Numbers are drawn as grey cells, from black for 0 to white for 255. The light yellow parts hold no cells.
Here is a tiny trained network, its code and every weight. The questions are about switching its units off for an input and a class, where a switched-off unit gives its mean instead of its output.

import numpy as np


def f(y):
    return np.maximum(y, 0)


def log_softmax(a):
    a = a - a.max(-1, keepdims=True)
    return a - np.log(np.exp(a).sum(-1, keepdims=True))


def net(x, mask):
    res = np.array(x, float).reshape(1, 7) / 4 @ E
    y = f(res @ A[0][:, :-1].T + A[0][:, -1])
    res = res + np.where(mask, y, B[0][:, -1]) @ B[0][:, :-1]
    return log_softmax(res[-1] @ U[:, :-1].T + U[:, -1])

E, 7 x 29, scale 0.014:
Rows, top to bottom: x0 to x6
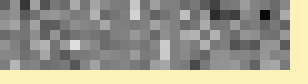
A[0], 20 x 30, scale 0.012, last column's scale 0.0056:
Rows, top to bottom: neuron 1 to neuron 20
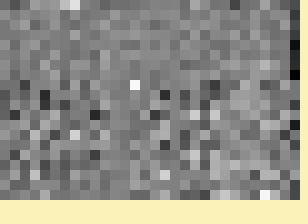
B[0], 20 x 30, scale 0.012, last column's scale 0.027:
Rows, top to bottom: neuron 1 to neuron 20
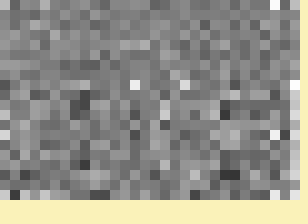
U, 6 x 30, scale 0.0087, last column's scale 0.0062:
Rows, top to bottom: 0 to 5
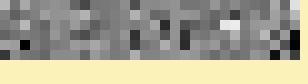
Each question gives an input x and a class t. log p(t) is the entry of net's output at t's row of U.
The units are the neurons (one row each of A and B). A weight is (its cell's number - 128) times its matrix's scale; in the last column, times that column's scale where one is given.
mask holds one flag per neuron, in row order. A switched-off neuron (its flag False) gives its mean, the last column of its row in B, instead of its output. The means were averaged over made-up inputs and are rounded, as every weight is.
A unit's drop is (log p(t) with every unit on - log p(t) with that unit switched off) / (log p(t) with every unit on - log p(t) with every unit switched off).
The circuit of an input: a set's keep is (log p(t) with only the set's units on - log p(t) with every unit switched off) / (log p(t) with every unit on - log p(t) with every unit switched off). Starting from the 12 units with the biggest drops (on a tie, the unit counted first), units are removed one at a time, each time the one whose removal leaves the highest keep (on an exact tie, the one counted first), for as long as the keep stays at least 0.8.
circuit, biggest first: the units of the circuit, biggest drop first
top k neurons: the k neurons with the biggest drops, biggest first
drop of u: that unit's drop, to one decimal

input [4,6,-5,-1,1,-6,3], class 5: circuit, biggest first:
(neuron 20; neuron 14)
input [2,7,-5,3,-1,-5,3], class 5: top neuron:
(neuron 20)
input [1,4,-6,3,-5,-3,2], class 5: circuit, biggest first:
(neuron 20; neuron 14)
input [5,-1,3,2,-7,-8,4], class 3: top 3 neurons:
(neuron 10; neuron 9; neuron 18)
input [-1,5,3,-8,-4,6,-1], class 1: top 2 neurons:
(neuron 10; neuron 17)
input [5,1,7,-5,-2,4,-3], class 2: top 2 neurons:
(neuron 14; neuron 12)
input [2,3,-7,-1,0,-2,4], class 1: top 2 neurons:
(neuron 10; neuron 17)
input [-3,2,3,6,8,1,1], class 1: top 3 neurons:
(neuron 12; neuron 1; neuron 18)
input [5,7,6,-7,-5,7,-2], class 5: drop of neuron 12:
0.0
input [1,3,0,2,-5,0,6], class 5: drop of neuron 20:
0.1
